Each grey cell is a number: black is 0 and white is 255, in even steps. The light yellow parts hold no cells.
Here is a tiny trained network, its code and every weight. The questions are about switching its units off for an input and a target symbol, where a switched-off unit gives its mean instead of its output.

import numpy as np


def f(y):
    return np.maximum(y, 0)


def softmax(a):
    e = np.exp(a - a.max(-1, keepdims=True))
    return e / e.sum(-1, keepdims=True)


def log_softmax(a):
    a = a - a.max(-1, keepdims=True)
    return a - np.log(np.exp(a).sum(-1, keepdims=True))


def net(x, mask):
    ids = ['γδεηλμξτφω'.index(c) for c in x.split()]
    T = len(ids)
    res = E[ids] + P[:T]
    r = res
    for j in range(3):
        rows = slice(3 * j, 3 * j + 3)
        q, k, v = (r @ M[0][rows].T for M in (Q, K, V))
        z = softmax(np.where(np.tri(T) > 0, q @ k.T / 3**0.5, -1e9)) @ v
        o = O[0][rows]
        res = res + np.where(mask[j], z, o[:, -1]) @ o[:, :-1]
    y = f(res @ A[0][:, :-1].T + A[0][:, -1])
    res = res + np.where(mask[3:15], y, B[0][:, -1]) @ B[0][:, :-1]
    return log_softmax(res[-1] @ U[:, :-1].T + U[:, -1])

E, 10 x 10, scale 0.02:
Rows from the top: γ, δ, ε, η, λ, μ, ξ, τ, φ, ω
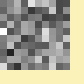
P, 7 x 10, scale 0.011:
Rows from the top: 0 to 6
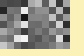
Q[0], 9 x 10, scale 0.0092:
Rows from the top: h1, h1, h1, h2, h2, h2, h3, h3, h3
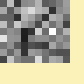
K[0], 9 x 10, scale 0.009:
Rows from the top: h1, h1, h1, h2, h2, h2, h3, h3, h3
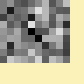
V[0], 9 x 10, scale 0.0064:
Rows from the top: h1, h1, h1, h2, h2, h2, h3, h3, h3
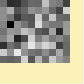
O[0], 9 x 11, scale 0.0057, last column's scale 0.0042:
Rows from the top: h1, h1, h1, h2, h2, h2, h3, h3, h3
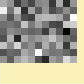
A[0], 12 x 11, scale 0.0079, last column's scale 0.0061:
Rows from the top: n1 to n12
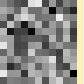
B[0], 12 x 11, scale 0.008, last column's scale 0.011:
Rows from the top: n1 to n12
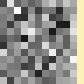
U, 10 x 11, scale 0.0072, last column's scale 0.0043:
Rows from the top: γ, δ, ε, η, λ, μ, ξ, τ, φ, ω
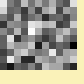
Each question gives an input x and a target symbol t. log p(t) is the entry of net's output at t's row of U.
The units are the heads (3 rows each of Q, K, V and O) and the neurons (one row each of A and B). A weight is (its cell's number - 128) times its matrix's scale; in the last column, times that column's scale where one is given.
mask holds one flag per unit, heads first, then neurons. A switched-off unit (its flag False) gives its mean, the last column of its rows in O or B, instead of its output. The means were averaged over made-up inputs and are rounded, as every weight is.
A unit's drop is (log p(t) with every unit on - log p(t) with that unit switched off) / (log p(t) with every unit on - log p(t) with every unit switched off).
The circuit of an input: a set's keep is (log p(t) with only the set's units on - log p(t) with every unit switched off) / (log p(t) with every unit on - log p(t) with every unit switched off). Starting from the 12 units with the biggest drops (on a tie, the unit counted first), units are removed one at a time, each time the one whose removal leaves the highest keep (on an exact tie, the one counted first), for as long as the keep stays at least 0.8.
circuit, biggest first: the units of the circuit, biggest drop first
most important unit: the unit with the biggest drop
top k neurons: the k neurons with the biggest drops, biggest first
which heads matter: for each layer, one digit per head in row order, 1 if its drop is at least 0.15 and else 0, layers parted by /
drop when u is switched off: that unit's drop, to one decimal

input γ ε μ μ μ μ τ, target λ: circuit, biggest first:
n5; h2
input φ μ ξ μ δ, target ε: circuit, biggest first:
h2; n1; n6
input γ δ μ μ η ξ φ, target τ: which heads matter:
001
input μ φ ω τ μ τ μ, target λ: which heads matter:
011
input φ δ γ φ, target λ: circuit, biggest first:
n12; h3
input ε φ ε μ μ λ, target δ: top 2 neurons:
n2; n3
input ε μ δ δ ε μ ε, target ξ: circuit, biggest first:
n7
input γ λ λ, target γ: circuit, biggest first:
n6; h3; n9
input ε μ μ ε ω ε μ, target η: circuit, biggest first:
h3; n4
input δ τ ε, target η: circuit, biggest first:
h3; n5; n1; n9
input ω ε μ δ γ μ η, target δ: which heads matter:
100
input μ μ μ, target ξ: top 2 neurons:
n11; n5
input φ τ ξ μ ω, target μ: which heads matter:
000
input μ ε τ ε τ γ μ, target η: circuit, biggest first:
n4; h3
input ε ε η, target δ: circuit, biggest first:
n8; n5
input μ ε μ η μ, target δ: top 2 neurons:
n8; n4
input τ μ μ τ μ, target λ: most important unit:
h2
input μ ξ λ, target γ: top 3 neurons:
n10; n6; n3
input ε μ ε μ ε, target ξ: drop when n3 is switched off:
-0.1
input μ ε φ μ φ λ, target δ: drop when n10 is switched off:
0.2
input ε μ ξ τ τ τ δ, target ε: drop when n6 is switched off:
0.2
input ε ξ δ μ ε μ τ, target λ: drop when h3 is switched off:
0.1
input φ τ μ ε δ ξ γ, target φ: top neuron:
n4
